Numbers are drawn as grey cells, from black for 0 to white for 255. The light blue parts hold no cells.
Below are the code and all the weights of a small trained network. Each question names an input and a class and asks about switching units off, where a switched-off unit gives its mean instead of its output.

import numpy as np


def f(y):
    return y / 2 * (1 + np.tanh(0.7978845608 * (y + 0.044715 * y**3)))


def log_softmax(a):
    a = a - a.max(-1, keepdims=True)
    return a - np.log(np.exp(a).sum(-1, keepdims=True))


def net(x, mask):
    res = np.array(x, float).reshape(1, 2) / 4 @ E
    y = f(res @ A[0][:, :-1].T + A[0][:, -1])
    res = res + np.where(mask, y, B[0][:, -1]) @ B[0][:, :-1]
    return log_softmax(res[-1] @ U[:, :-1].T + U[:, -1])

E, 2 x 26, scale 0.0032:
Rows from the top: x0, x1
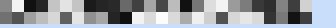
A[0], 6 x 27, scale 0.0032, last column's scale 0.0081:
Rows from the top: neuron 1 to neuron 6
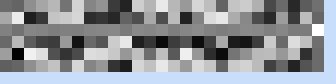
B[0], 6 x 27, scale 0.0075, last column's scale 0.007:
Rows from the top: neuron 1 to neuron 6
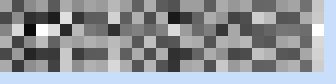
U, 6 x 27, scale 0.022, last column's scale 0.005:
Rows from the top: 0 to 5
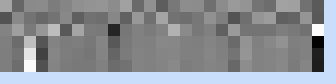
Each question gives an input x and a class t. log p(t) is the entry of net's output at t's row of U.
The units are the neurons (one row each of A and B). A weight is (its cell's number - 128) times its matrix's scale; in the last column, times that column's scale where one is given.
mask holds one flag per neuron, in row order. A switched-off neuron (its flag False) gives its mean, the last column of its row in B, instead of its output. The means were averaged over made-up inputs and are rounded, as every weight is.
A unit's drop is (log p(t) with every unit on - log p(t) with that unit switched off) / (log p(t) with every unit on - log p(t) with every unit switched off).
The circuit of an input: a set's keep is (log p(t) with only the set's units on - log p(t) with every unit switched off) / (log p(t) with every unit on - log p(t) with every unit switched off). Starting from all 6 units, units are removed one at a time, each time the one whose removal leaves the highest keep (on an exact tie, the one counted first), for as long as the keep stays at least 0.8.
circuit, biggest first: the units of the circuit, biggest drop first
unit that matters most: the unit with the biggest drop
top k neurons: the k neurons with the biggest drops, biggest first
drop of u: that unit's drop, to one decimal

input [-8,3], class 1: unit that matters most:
neuron 5
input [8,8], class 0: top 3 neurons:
[neuron 6; neuron 1; neuron 5]
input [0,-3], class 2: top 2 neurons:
[neuron 6; neuron 1]
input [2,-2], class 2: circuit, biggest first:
[neuron 5; neuron 6]
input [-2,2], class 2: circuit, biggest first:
[neuron 2; neuron 4]
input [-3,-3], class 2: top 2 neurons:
[neuron 2; neuron 6]
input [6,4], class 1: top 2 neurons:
[neuron 2; neuron 4]
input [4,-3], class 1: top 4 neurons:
[neuron 2; neuron 6; neuron 1; neuron 3]
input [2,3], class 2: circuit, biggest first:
[neuron 4; neuron 5]
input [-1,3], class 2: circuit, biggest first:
[neuron 4; neuron 2]
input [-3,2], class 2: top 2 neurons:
[neuron 2; neuron 4]
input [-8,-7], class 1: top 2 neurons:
[neuron 5; neuron 6]
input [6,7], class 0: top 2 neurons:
[neuron 6; neuron 1]
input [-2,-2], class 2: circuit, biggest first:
[neuron 2; neuron 6]
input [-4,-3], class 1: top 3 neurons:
[neuron 5; neuron 6; neuron 1]
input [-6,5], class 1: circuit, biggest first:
[neuron 5]
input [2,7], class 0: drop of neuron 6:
0.1
